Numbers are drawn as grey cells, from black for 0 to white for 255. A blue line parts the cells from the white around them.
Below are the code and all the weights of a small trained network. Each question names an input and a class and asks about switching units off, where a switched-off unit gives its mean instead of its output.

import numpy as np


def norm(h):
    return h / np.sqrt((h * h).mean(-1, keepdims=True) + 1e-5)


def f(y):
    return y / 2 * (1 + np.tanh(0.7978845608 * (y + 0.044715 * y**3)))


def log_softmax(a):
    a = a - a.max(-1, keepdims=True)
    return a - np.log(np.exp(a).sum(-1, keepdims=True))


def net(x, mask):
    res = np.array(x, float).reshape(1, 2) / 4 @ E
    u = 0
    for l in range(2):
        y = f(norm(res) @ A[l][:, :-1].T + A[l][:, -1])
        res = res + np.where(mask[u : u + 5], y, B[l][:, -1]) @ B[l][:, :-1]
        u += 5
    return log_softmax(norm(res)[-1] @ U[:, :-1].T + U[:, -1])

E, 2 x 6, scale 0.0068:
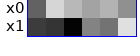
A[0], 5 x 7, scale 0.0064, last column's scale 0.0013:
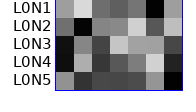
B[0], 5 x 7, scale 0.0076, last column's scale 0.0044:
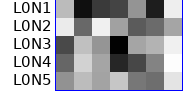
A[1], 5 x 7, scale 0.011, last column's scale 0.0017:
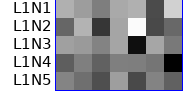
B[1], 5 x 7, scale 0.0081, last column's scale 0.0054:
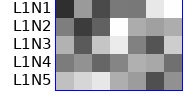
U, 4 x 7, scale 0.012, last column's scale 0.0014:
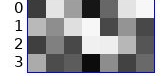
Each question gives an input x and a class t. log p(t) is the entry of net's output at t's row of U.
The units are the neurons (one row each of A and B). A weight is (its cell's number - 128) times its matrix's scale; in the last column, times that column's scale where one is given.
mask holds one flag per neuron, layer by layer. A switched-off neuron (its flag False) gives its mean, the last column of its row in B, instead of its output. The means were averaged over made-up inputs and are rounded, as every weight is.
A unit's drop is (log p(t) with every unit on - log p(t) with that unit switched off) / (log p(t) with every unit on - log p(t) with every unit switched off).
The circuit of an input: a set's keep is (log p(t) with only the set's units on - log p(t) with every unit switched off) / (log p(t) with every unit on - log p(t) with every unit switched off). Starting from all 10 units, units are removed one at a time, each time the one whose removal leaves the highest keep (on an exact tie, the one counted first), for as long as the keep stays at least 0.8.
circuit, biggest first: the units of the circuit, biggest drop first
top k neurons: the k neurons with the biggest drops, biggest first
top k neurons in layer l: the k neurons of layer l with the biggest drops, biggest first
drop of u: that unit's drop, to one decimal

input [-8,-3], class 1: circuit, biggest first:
(L0N3, L0N5)
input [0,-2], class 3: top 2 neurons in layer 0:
(L0N1, L0N5)
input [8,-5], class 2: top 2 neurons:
(L1N2, L0N4)
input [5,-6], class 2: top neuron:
(L0N4)
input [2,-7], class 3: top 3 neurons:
(L0N1, L0N5, L1N3)
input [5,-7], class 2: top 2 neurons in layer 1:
(L1N2, L1N1)
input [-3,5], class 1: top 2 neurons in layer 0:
(L0N5, L0N2)
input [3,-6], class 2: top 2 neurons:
(L0N4, L1N1)
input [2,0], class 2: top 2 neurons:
(L0N2, L0N4)
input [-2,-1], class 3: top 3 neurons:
(L0N1, L1N3, L1N2)
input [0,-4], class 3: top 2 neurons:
(L0N1, L0N5)
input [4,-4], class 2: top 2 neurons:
(L0N4, L1N2)
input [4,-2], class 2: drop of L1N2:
0.1
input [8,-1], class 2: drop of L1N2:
0.4
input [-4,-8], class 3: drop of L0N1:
0.2
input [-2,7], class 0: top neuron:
(L0N3)
